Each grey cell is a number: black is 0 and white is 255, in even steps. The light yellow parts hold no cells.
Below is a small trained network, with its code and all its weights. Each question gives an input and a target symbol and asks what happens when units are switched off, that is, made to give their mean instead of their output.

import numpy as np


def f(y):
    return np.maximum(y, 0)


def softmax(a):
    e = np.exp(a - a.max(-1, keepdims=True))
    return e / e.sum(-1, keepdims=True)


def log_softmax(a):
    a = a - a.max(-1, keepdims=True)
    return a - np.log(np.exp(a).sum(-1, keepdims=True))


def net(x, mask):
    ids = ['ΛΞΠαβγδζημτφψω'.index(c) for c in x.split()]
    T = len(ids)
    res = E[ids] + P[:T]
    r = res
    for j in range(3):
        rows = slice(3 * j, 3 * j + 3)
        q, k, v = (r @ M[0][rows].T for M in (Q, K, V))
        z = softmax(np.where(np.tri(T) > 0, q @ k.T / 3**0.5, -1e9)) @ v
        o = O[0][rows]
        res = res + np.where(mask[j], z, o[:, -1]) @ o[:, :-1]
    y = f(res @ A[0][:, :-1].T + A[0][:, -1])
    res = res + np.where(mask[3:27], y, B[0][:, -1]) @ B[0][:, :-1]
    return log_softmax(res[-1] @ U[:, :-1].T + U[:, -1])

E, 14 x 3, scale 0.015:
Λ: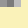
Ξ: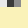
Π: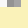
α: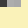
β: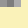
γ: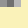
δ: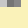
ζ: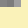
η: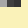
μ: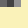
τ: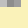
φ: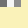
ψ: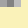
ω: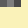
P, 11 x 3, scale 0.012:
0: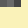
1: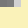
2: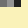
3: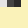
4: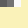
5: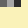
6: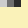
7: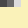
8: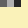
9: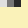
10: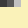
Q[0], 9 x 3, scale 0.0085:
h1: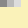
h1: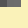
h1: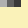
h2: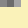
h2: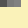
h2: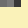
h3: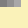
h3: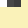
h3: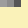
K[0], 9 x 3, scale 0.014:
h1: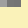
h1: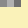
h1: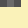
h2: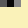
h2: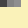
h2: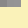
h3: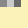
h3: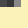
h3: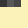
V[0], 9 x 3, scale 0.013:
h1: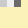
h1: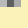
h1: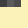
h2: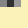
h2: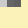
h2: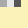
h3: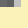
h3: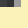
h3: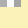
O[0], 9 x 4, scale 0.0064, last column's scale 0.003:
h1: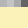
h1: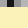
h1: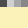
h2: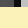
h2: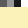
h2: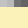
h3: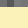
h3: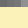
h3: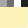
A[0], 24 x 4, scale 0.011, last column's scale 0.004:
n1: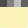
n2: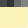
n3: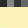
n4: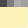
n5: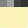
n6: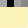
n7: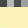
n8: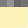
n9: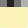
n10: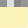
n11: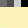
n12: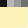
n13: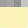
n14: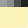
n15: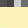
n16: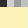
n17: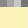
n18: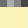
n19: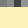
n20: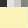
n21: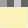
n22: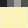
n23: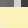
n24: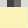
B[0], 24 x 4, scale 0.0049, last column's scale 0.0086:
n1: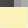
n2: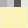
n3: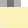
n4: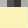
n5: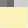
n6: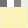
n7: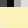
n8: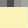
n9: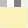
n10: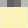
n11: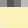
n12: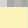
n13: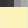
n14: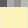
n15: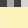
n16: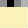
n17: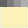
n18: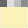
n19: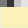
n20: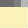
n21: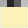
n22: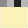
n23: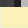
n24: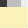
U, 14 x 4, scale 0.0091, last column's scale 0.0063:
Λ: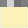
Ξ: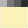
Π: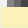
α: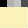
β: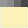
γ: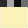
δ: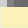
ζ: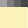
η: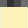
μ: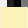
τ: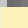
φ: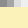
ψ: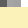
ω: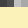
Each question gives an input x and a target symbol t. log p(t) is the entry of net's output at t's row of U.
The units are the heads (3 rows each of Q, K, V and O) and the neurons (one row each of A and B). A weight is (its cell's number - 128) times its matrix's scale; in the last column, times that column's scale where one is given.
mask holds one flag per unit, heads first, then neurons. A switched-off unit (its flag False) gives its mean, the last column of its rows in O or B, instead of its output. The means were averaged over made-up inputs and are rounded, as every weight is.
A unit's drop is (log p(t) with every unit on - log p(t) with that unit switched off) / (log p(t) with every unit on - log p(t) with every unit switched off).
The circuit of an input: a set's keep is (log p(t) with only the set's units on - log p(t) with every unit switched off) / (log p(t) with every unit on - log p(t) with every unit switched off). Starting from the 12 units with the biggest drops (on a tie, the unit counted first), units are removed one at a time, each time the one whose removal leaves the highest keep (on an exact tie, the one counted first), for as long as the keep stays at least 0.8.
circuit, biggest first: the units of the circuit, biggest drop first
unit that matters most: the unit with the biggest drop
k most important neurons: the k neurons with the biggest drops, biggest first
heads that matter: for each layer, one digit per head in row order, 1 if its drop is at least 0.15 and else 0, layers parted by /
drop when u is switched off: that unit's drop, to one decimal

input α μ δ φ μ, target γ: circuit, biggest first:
[n15, h2, n23, n22]
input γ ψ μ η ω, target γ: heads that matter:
110
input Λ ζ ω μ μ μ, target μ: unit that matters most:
n24
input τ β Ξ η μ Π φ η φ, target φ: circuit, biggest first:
[h2, h3]
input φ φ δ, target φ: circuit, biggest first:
[h2, h3]
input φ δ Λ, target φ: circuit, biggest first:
[h3, h2]
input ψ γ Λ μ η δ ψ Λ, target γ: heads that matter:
010
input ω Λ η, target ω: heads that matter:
100
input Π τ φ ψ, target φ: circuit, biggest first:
[n24, h3]
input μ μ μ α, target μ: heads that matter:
111
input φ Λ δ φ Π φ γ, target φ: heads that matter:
001
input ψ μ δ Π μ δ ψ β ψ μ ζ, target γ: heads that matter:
010
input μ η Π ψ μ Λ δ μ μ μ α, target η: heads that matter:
001
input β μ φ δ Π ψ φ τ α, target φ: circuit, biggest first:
[h3]
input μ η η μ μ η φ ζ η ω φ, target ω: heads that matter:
001
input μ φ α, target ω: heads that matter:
011
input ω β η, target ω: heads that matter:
100
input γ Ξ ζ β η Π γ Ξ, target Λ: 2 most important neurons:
[n6, n9]
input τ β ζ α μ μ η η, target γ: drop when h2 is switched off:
0.3
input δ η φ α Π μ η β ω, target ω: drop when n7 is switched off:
0.3
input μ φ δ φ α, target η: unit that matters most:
n23
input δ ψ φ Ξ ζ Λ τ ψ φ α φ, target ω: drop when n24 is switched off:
-0.1
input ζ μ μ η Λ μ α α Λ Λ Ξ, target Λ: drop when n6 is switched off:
0.2
